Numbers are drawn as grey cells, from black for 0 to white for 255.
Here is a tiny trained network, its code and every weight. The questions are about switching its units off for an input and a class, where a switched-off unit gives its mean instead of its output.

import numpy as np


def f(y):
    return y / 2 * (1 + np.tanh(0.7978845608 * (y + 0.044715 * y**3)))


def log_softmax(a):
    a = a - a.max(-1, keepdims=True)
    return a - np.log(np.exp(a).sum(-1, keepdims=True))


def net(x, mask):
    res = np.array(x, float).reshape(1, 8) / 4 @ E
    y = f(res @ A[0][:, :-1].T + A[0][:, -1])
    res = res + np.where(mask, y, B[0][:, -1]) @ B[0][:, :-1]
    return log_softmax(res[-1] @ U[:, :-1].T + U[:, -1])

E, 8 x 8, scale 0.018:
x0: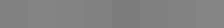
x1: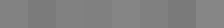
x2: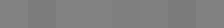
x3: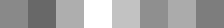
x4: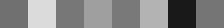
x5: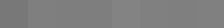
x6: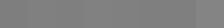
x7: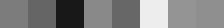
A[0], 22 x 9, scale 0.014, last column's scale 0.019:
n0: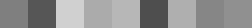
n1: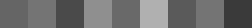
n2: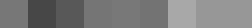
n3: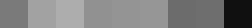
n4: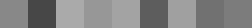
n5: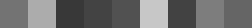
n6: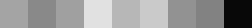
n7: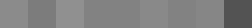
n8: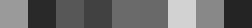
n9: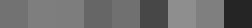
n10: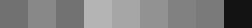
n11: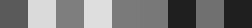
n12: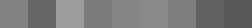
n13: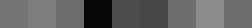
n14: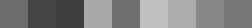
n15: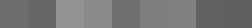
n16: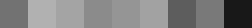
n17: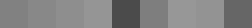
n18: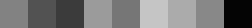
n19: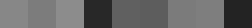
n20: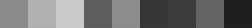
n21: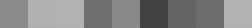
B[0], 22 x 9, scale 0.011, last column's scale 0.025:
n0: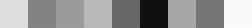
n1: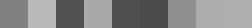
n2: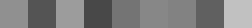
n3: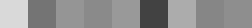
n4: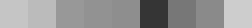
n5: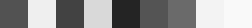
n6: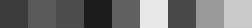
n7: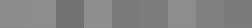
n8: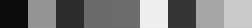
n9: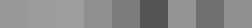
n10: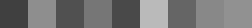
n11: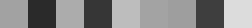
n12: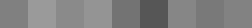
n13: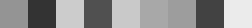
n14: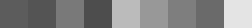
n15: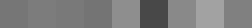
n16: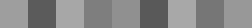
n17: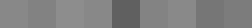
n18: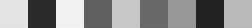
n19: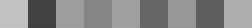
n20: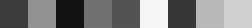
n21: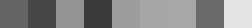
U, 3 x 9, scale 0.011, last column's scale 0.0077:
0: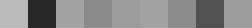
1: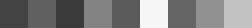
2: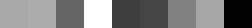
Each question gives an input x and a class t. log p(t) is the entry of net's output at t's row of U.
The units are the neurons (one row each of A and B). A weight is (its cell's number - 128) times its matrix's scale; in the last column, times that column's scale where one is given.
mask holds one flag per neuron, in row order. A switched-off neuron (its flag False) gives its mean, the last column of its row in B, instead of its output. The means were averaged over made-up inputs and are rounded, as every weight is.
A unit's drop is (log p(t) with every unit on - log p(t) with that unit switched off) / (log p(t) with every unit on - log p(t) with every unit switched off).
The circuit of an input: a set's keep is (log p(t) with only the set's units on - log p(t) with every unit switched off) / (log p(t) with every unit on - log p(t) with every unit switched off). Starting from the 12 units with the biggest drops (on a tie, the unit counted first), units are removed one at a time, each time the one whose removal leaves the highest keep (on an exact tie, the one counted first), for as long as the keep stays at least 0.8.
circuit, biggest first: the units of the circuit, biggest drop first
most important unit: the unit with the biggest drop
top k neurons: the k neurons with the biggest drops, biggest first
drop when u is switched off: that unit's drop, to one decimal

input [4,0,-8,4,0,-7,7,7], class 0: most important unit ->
n18
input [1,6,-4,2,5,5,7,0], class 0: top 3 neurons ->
[n20; n8; n11]
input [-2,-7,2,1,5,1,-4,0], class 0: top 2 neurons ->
[n20; n8]
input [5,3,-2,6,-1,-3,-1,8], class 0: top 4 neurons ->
[n18; n5; n20; n8]
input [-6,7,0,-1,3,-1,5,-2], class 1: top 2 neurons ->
[n0; n18]
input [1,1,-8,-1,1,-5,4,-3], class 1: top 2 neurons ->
[n18; n0]
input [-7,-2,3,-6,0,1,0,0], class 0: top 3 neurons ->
[n13; n20; n8]
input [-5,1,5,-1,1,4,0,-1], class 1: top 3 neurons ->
[n0; n18; n11]
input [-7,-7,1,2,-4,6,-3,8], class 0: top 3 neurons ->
[n18; n20; n5]
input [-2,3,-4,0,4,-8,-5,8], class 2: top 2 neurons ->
[n5; n1]
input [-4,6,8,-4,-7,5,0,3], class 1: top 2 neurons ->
[n8; n0]
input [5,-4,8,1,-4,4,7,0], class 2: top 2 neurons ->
[n13; n11]
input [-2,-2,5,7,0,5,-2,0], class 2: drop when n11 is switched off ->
0.4
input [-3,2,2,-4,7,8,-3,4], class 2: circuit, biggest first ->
[n5]
